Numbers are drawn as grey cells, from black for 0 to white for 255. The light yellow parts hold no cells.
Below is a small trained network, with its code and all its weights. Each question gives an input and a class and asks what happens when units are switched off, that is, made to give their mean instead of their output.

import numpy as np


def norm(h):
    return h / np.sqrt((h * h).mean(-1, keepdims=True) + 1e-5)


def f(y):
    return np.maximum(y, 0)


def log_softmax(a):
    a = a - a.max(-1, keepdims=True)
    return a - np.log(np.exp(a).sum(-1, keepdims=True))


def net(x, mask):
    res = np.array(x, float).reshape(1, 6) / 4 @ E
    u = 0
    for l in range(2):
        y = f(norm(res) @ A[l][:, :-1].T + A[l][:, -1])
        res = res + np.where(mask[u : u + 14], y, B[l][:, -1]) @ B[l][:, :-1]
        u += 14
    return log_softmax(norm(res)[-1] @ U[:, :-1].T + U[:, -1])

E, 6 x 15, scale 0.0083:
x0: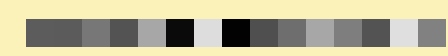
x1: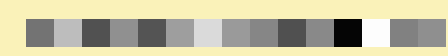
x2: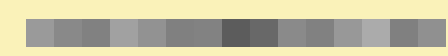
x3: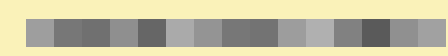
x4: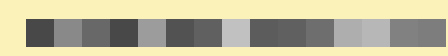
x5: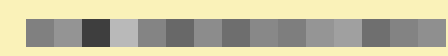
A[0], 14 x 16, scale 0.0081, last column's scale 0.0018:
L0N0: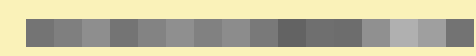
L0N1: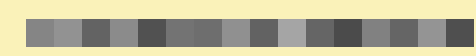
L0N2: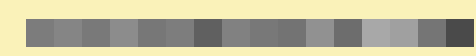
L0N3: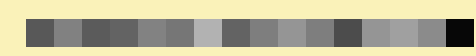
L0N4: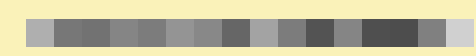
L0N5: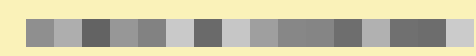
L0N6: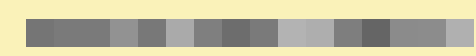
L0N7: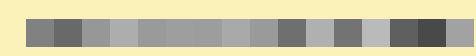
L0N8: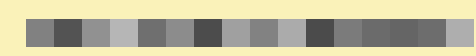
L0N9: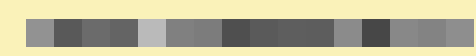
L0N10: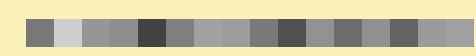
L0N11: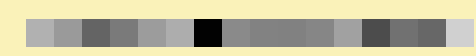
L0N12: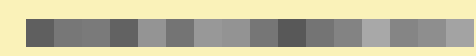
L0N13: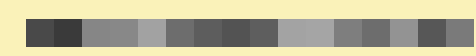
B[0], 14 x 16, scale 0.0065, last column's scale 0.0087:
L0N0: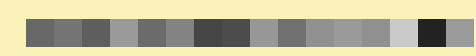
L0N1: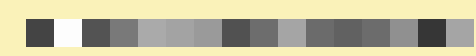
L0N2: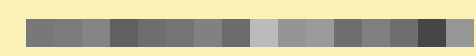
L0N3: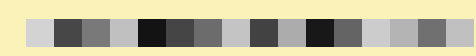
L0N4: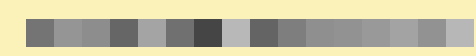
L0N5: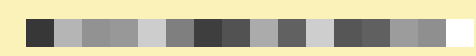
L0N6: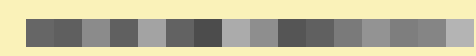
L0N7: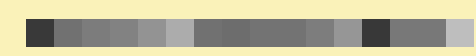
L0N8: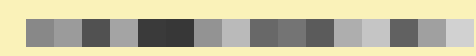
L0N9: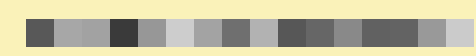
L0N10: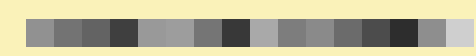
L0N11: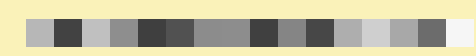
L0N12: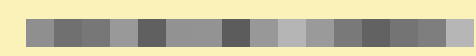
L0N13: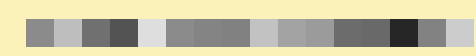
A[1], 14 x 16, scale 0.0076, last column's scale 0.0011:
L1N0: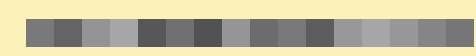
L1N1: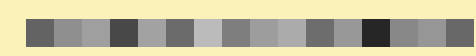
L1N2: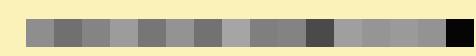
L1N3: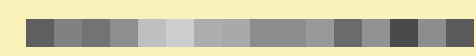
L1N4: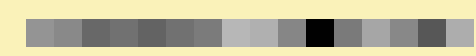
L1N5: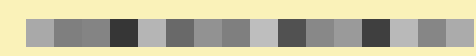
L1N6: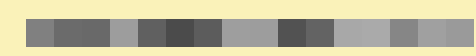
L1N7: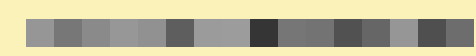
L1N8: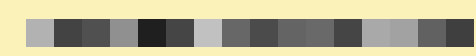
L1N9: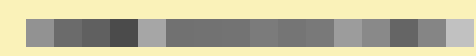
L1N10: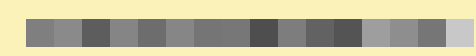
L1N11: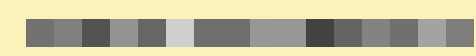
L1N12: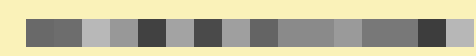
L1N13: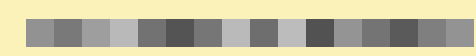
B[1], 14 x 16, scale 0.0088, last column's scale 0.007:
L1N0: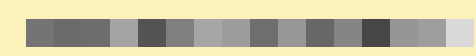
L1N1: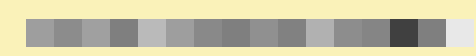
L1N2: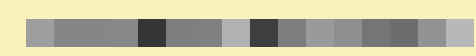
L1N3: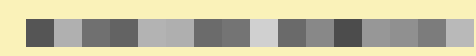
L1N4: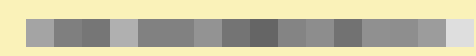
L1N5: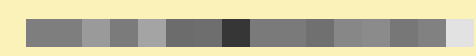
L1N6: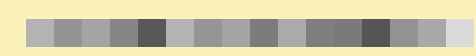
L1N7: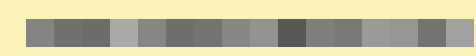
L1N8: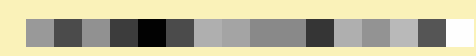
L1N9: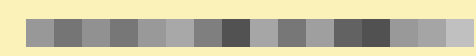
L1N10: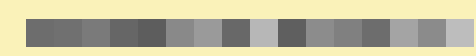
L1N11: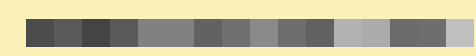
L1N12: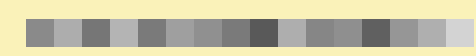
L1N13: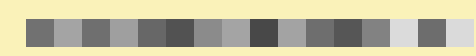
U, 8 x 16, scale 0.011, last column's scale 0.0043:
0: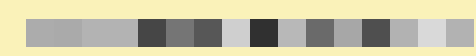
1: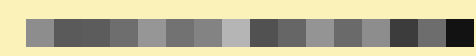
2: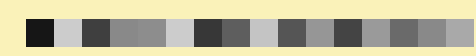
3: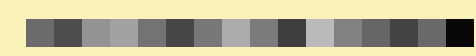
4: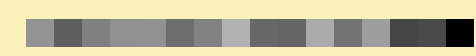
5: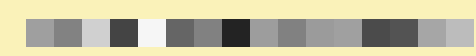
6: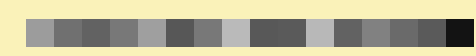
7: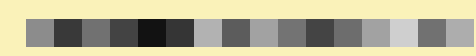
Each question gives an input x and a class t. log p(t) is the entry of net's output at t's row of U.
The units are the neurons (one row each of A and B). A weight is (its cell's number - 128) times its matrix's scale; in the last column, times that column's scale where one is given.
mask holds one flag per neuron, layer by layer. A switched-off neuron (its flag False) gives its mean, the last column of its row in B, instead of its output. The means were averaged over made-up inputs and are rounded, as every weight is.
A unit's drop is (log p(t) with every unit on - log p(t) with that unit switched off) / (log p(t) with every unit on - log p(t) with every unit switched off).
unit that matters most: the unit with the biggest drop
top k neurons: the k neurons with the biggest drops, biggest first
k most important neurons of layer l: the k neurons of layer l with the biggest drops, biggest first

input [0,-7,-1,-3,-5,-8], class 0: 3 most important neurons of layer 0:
(L0N11 L0N8 L0N5)
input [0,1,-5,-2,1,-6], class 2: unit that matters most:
L0N11
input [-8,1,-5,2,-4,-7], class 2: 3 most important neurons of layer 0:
(L0N5 L0N3 L0N1)
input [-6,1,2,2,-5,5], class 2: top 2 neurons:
(L0N5 L0N3)
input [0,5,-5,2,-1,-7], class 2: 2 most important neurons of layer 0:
(L0N11 L0N5)
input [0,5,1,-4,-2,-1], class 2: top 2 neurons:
(L0N11 L0N5)
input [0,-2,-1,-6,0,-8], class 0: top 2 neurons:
(L0N5 L0N10)
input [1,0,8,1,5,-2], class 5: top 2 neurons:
(L0N11 L0N3)
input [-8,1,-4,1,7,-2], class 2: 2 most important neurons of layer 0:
(L0N5 L0N3)
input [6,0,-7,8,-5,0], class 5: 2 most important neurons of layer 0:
(L0N11 L0N13)
